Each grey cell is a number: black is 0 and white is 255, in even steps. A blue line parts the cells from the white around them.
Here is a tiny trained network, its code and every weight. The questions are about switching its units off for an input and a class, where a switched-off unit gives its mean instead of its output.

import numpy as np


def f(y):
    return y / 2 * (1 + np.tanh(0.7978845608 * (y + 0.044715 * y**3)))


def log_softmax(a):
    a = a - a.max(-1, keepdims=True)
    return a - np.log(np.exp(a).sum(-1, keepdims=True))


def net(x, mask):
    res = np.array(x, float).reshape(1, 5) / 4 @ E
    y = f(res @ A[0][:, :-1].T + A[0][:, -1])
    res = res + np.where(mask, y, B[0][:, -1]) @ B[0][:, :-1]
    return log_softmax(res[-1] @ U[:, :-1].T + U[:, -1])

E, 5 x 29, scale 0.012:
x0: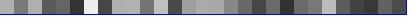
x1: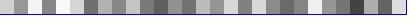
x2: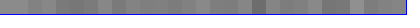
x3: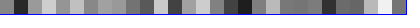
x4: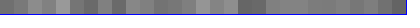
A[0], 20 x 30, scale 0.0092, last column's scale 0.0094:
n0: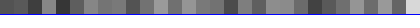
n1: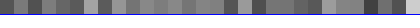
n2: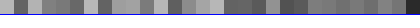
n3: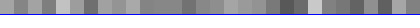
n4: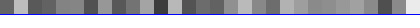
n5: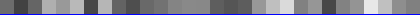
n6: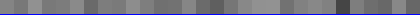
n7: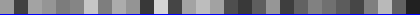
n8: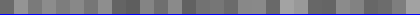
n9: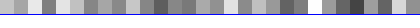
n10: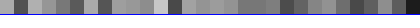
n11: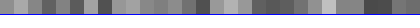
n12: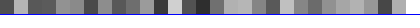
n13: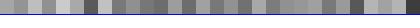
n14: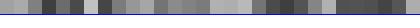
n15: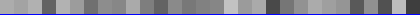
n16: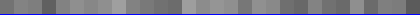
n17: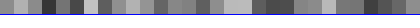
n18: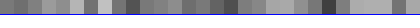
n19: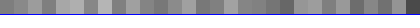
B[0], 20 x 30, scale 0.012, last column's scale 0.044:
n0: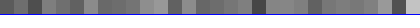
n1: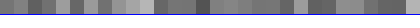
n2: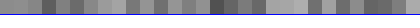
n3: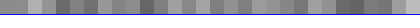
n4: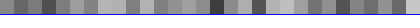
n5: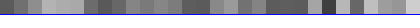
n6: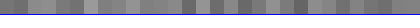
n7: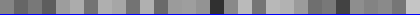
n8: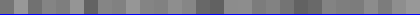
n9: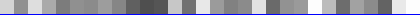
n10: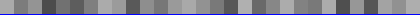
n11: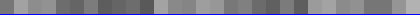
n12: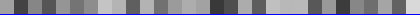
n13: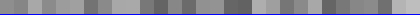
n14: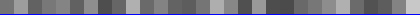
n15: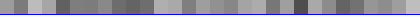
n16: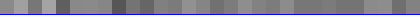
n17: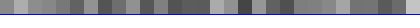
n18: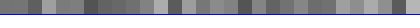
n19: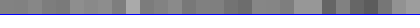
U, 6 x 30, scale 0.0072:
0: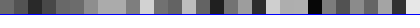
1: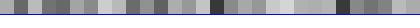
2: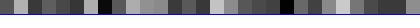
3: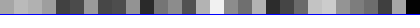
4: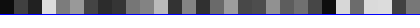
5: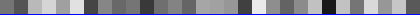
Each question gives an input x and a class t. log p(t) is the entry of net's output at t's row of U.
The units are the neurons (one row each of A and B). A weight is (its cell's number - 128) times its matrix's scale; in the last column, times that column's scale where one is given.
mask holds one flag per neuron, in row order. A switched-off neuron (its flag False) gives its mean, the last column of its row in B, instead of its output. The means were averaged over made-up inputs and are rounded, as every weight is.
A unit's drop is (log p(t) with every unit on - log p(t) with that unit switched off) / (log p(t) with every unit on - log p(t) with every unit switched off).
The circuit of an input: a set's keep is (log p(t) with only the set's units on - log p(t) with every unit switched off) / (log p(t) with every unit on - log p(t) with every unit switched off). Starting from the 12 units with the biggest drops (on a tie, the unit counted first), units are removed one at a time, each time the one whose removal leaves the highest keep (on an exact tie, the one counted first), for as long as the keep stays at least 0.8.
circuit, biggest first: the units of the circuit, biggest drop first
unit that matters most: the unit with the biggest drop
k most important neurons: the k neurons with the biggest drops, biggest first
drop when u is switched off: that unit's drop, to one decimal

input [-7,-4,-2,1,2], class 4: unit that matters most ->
n5
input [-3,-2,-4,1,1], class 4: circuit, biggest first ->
n9, n7
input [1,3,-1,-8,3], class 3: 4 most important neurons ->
n17, n14, n7, n11
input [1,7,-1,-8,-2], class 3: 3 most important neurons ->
n17, n14, n7
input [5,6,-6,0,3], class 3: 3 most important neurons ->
n12, n4, n14
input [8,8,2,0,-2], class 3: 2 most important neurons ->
n14, n12
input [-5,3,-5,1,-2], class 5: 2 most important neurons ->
n5, n7
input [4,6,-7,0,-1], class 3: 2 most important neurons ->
n12, n4
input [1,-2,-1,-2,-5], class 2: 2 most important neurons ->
n9, n7
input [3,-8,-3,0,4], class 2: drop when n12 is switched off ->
0.2
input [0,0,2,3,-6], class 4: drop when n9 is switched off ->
0.5
